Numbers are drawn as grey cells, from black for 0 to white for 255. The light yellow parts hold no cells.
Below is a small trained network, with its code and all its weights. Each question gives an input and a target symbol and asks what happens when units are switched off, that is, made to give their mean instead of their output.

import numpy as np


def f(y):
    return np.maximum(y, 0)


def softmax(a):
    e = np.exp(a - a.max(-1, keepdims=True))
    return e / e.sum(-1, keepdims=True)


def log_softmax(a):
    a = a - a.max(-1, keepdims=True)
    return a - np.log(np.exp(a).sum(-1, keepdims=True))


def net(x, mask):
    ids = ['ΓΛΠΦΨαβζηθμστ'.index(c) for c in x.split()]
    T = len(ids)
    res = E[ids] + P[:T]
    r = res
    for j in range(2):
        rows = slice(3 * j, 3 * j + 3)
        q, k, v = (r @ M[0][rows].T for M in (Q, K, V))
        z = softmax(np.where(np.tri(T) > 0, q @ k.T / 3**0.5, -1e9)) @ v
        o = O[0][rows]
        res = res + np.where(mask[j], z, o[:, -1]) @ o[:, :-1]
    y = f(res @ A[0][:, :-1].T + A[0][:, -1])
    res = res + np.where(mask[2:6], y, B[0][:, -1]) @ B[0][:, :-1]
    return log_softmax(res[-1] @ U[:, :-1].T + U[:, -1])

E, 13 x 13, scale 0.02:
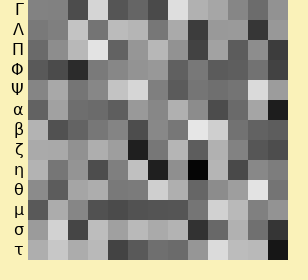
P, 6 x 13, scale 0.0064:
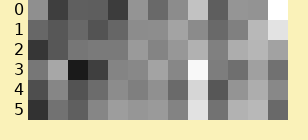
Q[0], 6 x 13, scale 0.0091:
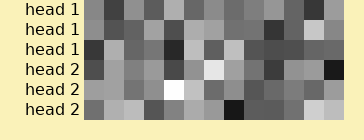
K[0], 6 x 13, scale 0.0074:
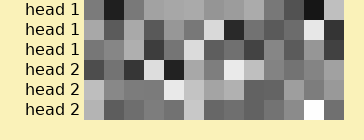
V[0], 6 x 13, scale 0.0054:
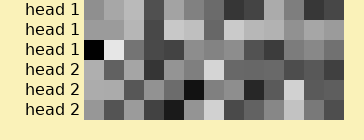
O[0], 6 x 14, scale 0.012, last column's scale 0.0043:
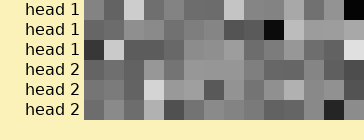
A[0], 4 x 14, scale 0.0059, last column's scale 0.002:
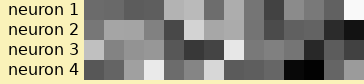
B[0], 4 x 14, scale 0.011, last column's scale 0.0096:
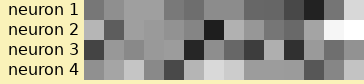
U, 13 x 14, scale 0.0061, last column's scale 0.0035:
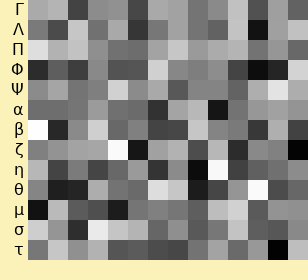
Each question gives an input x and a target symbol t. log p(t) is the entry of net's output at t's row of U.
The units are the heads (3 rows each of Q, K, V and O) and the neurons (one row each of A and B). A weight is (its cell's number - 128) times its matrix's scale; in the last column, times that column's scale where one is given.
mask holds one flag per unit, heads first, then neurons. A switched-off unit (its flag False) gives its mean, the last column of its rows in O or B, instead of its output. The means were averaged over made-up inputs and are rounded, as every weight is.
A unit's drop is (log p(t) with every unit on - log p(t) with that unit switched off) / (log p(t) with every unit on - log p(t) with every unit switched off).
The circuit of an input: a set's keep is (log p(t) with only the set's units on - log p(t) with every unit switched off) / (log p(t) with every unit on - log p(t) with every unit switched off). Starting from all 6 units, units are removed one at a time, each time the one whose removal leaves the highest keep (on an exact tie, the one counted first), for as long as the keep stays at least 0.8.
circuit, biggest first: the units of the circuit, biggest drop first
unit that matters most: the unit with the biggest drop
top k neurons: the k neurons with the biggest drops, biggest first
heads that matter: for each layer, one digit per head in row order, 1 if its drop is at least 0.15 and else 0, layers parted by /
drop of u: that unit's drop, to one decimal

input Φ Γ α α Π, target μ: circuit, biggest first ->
(head 2; head 1; neuron 2)
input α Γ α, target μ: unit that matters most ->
head 2
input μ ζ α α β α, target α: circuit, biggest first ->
(neuron 2; head 1)
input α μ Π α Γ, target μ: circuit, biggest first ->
(head 1; neuron 2)
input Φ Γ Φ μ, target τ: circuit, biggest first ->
(head 1; neuron 2; head 2)
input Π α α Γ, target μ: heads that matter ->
11
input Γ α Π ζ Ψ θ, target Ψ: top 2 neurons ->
(neuron 4; neuron 1)
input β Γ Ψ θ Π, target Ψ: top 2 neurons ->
(neuron 1; neuron 4)
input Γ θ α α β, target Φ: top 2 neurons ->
(neuron 2; neuron 4)
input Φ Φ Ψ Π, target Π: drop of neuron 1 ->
0.0
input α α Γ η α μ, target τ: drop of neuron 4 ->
0.2
